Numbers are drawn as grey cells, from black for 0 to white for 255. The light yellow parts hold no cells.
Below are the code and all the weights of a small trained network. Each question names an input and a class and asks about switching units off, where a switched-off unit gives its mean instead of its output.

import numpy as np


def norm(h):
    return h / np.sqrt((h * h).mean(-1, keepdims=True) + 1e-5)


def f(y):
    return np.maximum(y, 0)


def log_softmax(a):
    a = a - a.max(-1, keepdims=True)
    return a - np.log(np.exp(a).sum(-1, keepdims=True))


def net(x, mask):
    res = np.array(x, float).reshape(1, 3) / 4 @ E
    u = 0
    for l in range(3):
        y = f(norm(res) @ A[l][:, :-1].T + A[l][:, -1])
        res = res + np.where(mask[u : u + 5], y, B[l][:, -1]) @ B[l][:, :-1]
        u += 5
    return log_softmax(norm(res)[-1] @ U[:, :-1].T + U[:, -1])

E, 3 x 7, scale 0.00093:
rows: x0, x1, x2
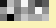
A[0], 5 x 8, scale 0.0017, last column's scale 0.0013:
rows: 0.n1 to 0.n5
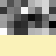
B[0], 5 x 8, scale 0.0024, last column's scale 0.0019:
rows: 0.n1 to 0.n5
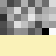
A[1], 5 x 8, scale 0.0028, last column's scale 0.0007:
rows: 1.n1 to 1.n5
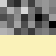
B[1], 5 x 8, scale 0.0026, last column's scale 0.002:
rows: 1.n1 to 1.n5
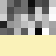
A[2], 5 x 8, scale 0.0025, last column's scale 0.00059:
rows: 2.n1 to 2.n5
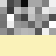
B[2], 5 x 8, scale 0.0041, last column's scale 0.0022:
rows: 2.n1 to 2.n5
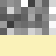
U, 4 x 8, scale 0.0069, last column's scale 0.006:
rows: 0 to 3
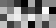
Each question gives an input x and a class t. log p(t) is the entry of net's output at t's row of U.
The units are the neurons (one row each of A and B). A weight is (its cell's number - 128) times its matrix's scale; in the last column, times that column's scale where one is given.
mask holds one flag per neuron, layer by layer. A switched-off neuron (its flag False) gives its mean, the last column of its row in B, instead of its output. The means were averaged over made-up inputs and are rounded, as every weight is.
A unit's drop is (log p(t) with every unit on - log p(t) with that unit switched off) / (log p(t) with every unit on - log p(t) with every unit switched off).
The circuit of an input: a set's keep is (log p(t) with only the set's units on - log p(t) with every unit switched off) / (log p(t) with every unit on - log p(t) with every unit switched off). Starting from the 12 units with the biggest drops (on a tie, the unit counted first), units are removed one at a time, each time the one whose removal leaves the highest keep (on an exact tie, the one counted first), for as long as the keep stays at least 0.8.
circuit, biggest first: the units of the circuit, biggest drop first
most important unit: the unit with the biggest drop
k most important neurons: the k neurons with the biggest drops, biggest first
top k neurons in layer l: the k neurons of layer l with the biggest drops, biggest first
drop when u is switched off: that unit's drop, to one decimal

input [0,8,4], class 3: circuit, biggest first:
[0.n3 2.n5 1.n3]
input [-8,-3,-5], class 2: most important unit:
1.n4
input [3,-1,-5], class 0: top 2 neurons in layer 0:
[0.n5 0.n3]
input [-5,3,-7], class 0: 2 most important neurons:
[2.n3 1.n2]
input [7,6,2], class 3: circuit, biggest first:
[1.n2 2.n5]
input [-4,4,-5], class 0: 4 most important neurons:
[2.n3 1.n2 1.n3 1.n5]
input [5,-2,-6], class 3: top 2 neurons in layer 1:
[1.n2 1.n3]
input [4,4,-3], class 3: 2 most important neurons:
[1.n2 2.n2]
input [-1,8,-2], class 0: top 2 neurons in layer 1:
[1.n2 1.n3]
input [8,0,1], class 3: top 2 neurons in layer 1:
[1.n2 1.n5]
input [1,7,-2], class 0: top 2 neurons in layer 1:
[1.n3 1.n5]
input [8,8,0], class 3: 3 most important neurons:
[1.n2 2.n4 2.n5]
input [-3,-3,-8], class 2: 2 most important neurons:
[1.n3 1.n1]
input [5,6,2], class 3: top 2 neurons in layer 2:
[2.n5 2.n2]
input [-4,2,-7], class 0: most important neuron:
[2.n3]
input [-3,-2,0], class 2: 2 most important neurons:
[0.n4 1.n2]
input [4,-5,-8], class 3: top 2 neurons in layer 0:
[0.n3 0.n2]
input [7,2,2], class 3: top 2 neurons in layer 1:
[1.n2 1.n3]
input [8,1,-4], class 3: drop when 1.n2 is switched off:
0.2
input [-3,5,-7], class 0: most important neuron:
[2.n3]
